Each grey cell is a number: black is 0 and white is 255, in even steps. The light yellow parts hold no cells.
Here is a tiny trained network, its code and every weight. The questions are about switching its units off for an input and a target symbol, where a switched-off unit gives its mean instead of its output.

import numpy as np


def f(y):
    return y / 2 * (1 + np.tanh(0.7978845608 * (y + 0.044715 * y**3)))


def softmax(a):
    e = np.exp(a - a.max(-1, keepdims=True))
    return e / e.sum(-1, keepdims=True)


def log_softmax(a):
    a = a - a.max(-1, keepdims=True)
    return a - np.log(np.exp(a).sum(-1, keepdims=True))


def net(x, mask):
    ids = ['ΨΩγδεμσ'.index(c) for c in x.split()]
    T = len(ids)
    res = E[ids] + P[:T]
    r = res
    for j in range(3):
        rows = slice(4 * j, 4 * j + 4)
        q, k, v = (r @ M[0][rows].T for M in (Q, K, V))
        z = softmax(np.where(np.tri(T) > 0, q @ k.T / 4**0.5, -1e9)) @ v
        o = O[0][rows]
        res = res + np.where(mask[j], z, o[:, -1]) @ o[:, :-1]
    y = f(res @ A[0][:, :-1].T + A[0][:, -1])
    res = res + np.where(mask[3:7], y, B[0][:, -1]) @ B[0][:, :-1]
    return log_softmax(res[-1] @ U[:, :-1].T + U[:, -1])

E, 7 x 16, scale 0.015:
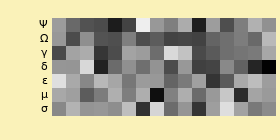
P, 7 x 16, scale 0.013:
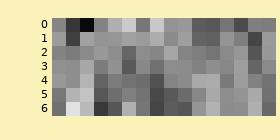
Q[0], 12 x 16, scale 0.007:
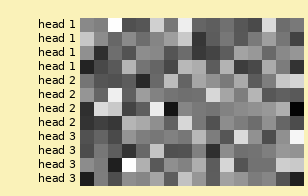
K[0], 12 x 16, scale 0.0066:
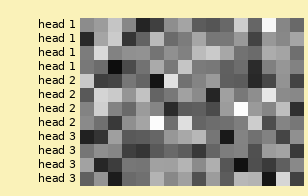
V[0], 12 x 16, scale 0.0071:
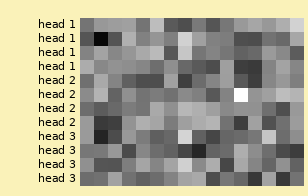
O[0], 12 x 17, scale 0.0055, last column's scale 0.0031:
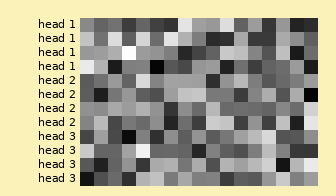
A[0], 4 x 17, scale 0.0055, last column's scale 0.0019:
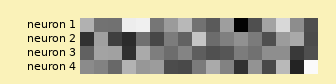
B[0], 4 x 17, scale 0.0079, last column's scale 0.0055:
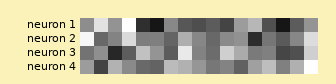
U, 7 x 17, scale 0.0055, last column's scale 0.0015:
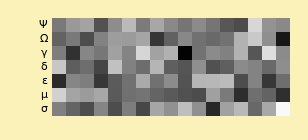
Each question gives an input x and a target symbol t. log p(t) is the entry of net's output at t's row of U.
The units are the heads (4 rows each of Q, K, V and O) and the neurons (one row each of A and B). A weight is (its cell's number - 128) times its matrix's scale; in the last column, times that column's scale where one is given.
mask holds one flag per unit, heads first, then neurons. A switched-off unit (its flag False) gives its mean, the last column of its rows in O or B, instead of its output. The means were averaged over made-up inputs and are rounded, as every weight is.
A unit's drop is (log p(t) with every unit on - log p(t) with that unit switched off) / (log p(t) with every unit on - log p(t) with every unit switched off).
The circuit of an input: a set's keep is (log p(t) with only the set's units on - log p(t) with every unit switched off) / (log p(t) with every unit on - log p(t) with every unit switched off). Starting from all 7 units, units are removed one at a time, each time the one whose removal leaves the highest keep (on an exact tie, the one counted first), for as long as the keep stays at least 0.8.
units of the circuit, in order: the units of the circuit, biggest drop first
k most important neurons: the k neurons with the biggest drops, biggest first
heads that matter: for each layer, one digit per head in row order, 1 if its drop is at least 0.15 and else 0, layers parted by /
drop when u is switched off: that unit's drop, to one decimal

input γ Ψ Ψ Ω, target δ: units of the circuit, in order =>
(head 3; neuron 3)
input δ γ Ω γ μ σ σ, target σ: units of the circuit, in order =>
(head 1; head 2)
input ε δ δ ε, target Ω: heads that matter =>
111
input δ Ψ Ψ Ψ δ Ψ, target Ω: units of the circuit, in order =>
(head 1; head 3)
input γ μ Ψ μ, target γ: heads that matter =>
011
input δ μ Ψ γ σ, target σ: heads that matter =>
110
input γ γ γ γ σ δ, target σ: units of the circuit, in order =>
(head 1; head 2)
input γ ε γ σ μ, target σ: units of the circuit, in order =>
(head 1)
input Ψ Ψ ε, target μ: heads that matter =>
110
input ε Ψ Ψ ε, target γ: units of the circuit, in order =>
(head 3; head 1)
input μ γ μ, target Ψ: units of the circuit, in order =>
(head 3; head 2)
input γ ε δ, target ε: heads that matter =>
001
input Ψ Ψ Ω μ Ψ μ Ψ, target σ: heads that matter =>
100
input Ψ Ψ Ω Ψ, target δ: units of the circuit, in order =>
(head 3; head 1; neuron 3; head 2)
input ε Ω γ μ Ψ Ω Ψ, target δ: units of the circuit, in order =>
(head 3; neuron 3)
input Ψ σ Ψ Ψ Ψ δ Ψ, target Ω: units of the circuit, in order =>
(head 3; head 1)
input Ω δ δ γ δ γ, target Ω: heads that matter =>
101
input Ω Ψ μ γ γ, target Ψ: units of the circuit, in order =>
(head 3)
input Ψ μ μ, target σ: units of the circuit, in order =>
(head 2; head 1)
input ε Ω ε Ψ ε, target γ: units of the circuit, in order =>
(head 2)
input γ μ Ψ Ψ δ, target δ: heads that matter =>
001
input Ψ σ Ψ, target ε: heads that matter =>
111
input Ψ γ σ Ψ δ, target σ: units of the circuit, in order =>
(head 2; head 1)
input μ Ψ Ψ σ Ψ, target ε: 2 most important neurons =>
(neuron 4; neuron 2)
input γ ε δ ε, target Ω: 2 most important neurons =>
(neuron 2; neuron 3)
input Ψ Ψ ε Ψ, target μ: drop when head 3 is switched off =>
0.3
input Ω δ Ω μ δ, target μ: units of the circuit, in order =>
(head 3)
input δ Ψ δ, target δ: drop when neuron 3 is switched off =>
0.5
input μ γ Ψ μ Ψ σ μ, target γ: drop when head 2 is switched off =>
1.1
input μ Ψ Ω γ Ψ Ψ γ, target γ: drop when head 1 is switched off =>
0.2
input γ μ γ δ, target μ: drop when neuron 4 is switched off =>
0.0
